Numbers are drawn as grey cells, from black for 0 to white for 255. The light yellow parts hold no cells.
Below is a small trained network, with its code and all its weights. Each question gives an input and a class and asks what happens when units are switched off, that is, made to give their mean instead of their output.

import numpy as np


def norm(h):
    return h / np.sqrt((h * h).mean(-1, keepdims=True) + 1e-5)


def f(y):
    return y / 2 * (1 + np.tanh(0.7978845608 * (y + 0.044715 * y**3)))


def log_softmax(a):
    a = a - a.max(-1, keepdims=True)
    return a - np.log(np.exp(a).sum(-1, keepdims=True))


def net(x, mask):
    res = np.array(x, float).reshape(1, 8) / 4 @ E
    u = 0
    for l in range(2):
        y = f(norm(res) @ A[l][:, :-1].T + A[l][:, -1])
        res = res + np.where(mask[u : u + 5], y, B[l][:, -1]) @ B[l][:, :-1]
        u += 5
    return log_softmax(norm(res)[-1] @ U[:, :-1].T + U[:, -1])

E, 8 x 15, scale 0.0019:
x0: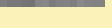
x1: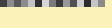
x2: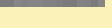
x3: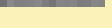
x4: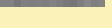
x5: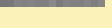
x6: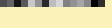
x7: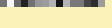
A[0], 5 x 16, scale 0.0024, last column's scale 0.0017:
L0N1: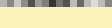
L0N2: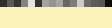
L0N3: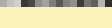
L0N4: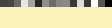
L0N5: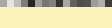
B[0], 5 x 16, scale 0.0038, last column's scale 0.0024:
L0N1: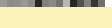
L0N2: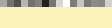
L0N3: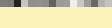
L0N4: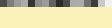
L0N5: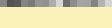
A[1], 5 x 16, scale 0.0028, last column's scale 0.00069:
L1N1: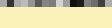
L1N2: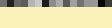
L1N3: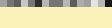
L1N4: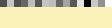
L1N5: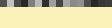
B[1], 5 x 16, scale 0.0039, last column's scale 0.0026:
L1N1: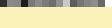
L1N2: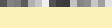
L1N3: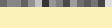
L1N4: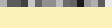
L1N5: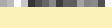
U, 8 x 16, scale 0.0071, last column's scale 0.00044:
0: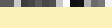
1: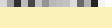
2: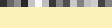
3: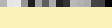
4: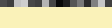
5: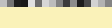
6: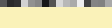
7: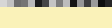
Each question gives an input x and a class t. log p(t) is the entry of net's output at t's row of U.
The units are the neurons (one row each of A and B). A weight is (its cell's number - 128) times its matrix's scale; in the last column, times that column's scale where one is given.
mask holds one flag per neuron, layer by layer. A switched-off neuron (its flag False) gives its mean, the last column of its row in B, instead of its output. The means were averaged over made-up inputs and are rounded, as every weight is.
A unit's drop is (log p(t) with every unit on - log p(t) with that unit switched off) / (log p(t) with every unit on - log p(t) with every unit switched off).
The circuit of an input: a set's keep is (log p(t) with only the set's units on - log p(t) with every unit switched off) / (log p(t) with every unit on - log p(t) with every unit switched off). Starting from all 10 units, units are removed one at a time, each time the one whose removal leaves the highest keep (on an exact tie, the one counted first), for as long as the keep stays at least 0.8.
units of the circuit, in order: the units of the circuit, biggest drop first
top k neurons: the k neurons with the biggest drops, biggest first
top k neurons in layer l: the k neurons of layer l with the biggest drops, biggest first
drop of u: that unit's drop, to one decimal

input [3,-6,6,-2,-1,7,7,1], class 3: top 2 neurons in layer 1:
(L1N5 L1N4)
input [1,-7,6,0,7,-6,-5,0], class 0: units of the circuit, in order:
(L0N1)
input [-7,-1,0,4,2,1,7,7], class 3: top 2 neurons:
(L1N5 L0N1)
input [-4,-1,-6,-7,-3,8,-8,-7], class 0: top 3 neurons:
(L0N1 L1N1 L1N2)
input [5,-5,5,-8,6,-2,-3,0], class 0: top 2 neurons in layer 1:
(L1N1 L1N2)
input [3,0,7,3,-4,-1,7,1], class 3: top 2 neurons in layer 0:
(L0N1 L0N5)
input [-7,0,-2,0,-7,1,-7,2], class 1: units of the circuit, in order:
(L0N3 L0N5)
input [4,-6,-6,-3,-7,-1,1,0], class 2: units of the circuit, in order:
(L0N4 L1N2)
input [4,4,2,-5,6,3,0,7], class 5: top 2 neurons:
(L1N4 L0N1)
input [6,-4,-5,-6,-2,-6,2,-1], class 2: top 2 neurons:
(L1N2 L0N4)
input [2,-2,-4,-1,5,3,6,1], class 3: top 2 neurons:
(L1N5 L0N5)
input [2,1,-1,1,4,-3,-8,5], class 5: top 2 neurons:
(L0N4 L1N4)
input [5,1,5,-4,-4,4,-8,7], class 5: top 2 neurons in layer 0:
(L0N4 L0N2)
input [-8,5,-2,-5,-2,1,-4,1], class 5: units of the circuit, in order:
(L1N4)
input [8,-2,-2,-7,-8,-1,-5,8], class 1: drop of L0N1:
0.0
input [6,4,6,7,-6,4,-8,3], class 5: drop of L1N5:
0.1
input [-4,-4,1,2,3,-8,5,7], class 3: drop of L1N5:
0.4
